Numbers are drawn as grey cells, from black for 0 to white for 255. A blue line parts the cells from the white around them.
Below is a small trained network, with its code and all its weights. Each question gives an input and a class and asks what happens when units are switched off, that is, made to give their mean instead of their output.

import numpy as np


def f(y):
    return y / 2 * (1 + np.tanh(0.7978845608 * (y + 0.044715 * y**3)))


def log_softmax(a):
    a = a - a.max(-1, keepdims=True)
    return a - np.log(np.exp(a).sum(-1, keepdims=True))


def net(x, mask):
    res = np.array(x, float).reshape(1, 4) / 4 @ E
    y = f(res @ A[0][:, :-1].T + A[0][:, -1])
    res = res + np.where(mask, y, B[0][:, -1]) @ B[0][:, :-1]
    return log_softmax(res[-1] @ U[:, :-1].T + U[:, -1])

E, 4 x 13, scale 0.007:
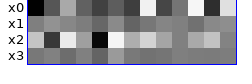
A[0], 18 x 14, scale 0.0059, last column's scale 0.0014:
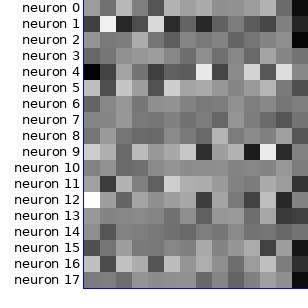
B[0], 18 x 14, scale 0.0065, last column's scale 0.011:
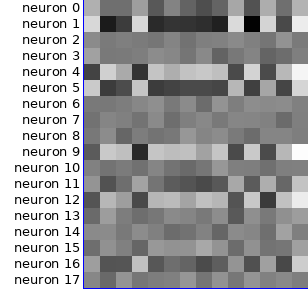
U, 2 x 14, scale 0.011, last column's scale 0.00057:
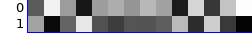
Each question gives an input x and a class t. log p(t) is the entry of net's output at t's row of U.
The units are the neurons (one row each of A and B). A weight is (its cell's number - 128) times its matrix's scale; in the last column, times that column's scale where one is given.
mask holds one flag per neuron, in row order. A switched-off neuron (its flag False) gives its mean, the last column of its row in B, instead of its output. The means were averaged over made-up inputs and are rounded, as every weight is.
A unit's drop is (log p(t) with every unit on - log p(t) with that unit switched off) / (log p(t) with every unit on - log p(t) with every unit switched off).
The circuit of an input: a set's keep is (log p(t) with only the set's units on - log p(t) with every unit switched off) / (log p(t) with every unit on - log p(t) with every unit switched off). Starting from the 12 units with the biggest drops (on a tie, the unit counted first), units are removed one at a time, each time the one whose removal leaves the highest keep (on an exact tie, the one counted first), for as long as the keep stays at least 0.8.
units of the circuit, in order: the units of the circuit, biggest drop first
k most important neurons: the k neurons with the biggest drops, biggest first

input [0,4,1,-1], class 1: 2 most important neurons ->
[neuron 9; neuron 4]
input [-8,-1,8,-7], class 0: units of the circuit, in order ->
[neuron 9]
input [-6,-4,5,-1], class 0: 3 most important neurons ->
[neuron 9; neuron 12; neuron 1]
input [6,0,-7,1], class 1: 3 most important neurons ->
[neuron 1; neuron 9; neuron 12]
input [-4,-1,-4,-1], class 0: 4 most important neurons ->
[neuron 9; neuron 5; neuron 12; neuron 16]
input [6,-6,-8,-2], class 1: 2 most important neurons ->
[neuron 1; neuron 9]
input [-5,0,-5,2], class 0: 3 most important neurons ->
[neuron 9; neuron 12; neuron 5]
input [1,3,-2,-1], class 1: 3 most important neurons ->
[neuron 9; neuron 12; neuron 4]
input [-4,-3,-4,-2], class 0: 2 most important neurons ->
[neuron 9; neuron 5]
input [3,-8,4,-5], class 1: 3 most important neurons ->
[neuron 9; neuron 12; neuron 5]
